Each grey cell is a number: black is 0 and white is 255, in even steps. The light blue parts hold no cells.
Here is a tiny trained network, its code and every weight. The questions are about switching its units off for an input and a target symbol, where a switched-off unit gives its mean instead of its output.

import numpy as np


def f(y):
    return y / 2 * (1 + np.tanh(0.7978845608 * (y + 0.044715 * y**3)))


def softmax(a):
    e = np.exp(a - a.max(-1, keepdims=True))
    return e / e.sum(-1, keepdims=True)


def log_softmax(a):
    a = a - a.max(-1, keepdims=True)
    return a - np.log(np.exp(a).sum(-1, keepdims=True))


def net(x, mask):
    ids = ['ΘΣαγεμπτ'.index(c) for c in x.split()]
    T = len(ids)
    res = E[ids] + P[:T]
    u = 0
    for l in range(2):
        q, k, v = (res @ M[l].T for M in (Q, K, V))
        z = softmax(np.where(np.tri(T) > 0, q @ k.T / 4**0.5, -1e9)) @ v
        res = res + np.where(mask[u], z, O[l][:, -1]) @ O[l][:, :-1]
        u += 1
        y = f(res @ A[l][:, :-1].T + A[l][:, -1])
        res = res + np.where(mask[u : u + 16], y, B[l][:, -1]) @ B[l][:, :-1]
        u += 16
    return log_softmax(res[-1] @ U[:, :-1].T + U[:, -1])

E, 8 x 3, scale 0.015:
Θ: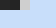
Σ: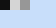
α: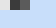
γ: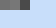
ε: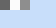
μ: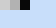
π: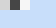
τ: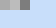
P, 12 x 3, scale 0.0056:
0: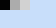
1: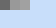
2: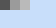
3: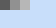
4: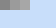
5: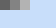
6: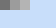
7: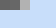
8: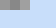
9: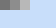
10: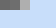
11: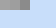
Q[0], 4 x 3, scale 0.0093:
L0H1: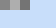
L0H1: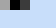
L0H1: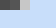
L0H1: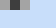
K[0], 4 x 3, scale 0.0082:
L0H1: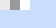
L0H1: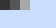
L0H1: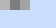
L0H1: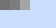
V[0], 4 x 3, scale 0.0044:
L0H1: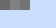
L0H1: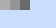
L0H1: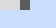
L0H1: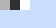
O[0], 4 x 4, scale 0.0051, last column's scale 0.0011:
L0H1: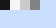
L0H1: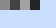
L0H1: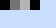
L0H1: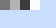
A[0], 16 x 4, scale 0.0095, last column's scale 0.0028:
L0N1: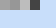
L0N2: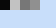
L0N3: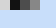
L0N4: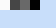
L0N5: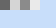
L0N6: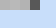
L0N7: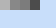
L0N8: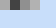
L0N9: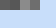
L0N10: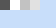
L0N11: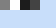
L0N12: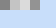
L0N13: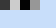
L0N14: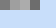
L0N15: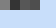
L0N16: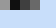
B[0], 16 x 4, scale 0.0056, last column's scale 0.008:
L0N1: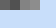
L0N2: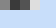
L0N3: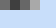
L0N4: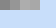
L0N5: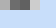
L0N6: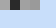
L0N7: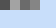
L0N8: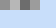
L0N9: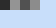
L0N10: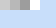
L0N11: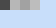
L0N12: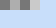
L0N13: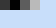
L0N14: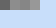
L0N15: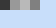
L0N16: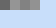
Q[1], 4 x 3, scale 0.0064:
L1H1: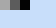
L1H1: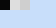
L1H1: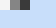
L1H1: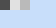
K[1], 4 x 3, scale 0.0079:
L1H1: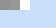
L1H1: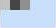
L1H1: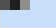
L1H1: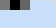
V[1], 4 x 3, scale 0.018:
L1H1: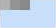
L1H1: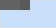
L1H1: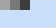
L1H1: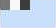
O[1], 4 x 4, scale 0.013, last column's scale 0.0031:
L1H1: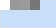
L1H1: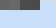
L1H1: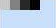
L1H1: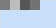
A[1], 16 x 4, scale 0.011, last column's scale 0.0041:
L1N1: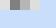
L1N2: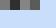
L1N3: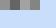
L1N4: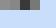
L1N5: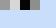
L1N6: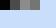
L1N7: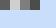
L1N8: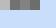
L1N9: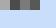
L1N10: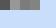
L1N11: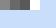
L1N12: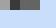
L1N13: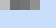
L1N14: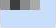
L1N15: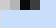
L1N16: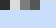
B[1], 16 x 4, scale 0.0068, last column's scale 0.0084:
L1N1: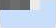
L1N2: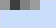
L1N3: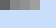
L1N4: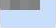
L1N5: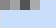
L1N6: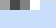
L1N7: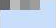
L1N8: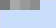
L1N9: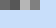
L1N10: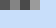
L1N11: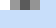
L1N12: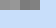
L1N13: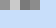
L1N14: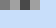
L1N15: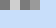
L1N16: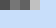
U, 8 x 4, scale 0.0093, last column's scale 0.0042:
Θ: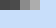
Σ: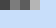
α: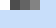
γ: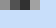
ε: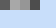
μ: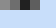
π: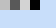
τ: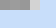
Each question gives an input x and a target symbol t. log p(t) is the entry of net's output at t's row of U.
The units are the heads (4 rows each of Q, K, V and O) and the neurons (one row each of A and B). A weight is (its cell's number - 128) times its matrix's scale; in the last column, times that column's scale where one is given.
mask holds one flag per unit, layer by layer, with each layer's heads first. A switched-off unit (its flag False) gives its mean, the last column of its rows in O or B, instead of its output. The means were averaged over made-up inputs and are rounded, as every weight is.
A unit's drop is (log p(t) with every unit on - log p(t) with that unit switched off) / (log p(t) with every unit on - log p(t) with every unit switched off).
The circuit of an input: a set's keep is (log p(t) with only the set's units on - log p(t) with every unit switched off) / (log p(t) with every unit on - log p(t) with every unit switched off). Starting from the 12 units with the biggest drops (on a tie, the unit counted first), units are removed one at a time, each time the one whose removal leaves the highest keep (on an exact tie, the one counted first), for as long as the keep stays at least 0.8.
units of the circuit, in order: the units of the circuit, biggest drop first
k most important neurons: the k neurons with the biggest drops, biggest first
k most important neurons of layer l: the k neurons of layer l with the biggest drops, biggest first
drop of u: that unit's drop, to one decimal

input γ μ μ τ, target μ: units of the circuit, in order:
L1H1
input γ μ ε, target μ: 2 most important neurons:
L1N5, L0N13
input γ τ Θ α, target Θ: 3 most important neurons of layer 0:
L0N5, L0N13, L0N9
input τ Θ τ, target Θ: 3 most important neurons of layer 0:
L0N10, L0N12, L0N9
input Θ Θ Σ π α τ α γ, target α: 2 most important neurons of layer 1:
L1N11, L1N16
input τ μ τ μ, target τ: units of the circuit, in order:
L1H1, L1N15
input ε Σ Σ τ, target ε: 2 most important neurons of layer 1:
L1N7, L1N6
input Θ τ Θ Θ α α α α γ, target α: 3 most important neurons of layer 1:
L1N11, L1N16, L1N1
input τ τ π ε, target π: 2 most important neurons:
L0N10, L0N6
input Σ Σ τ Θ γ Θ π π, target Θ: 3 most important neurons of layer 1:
L1N1, L1N11, L1N3
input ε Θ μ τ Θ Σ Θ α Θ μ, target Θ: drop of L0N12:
0.0
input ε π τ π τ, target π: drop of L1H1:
0.9
